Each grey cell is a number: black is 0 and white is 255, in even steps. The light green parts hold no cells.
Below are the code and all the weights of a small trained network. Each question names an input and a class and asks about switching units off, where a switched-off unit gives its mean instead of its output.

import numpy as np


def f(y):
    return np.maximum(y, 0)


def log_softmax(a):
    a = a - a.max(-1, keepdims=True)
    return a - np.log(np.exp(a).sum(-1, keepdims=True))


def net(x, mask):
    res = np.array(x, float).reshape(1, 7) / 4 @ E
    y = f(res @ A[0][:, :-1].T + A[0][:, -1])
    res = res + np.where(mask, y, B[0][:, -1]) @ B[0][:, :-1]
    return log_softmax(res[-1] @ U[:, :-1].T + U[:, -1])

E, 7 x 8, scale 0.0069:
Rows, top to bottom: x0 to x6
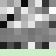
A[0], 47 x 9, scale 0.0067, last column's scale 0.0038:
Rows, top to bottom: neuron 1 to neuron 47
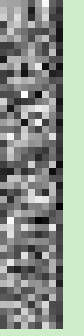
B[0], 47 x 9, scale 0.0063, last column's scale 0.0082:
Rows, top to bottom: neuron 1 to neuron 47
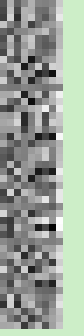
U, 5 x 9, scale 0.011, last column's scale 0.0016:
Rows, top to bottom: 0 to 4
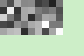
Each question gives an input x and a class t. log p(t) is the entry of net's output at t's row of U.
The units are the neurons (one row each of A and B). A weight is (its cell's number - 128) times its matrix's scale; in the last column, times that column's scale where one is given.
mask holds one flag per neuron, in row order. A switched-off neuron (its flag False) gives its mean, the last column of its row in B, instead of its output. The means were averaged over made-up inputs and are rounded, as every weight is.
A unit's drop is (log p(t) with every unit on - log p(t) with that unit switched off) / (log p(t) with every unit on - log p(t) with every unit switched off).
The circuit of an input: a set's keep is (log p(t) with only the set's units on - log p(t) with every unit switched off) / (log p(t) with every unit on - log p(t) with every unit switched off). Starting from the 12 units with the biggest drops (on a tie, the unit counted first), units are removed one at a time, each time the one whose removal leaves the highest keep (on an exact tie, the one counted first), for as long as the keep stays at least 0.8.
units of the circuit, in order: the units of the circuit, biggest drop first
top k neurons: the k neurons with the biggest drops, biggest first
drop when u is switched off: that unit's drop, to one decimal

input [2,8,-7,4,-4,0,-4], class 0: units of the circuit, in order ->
(neuron 20)
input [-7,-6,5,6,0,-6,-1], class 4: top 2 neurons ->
(neuron 14; neuron 37)
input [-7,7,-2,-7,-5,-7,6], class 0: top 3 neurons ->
(neuron 33; neuron 20; neuron 41)
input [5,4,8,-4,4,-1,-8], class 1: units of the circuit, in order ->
(neuron 3; neuron 44)
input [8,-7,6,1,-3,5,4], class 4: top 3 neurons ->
(neuron 10; neuron 18; neuron 33)
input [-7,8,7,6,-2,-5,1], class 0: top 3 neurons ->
(neuron 33; neuron 20; neuron 41)
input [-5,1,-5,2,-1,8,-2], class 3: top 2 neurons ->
(neuron 32; neuron 34)
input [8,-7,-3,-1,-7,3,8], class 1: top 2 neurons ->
(neuron 28; neuron 43)
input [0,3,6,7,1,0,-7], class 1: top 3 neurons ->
(neuron 3; neuron 44; neuron 1)
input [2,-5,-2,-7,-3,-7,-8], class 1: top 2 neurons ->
(neuron 3; neuron 44)
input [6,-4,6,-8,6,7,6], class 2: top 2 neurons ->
(neuron 39; neuron 15)
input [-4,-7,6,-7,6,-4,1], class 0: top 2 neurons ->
(neuron 25; neuron 11)
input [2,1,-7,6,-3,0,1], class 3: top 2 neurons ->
(neuron 32; neuron 34)
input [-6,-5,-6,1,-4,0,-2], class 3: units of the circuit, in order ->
(neuron 32)
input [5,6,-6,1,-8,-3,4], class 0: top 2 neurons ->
(neuron 20; neuron 33)
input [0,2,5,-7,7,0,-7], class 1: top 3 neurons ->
(neuron 3; neuron 44; neuron 2)
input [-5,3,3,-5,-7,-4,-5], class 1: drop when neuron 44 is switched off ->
0.2
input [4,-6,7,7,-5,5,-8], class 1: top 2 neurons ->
(neuron 3; neuron 44)
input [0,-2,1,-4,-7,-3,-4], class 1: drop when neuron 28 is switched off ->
-0.1
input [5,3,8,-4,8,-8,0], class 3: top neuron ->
(neuron 16)
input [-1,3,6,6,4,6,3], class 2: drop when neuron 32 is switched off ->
0.2
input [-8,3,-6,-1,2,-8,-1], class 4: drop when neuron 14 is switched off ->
0.1
